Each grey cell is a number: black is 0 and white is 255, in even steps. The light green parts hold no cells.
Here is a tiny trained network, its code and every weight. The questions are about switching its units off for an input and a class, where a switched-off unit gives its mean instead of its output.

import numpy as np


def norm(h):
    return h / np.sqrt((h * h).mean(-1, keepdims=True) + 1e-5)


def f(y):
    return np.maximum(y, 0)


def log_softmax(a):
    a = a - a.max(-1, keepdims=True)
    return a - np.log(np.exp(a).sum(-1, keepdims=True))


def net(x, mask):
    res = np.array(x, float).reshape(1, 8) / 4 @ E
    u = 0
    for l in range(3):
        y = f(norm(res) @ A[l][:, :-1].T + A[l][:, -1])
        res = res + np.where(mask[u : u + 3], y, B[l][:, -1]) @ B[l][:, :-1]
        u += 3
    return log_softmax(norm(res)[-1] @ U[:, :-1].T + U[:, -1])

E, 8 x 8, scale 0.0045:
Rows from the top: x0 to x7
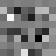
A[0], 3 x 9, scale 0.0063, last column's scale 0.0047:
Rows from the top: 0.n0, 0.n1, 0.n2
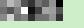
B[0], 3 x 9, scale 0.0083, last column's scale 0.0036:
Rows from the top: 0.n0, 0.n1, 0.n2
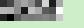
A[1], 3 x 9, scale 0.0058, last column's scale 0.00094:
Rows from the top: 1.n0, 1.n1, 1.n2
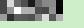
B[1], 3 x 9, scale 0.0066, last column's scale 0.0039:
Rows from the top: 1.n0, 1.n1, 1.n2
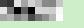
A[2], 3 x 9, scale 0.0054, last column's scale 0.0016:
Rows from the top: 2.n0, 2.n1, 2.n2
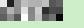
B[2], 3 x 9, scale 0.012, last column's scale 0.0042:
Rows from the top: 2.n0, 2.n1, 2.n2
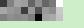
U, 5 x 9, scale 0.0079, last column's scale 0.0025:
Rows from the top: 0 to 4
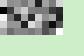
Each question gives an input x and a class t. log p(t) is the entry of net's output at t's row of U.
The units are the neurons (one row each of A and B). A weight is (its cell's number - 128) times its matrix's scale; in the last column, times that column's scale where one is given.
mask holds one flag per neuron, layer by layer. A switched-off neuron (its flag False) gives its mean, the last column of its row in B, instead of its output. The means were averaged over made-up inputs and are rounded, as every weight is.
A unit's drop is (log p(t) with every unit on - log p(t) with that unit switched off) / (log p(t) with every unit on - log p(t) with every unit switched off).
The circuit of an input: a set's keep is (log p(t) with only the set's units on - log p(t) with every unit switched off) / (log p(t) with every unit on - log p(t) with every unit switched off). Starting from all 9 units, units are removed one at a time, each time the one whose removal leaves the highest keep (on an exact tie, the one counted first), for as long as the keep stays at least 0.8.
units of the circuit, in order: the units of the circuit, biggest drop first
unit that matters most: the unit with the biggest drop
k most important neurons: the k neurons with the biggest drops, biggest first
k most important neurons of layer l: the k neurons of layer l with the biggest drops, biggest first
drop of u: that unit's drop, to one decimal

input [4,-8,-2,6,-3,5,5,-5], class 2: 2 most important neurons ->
(1.n1 0.n1)
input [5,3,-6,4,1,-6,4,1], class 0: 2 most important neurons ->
(2.n2 2.n1)
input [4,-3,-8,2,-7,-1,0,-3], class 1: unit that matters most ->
2.n0
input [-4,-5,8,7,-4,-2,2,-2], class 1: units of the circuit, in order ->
(0.n2 0.n0)
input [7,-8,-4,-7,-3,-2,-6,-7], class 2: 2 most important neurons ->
(1.n1 0.n1)
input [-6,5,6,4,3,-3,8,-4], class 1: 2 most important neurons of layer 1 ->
(1.n1 1.n0)
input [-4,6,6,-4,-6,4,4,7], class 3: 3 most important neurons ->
(0.n1 1.n1 2.n2)
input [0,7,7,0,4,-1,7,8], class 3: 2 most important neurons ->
(0.n1 1.n1)
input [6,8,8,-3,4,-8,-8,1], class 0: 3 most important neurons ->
(2.n2 1.n1 2.n1)
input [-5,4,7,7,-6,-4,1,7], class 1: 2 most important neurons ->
(0.n2 1.n0)
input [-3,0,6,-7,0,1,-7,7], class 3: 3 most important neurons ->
(0.n1 2.n0 2.n2)
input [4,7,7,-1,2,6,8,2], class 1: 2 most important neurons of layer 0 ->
(0.n0 0.n2)
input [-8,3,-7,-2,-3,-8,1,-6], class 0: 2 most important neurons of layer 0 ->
(0.n1 0.n2)
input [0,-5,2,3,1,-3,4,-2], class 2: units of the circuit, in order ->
(1.n1)
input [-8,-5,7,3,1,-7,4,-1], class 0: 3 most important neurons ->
(2.n2 2.n1 2.n0)
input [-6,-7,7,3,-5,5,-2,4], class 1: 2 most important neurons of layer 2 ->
(2.n1 2.n2)
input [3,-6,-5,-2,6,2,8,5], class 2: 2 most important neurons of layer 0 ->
(0.n2 0.n0)
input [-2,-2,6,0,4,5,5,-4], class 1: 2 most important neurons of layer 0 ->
(0.n1 0.n0)
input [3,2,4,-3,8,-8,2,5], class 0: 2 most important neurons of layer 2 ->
(2.n2 2.n1)
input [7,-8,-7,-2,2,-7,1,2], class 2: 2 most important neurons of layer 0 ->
(0.n2 0.n0)
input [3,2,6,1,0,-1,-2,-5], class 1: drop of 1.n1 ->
0.1
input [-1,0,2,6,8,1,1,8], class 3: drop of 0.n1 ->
0.8
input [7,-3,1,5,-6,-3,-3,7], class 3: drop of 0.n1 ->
1.2
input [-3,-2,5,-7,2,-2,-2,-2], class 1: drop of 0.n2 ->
0.0
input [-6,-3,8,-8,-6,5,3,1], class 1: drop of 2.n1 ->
0.1
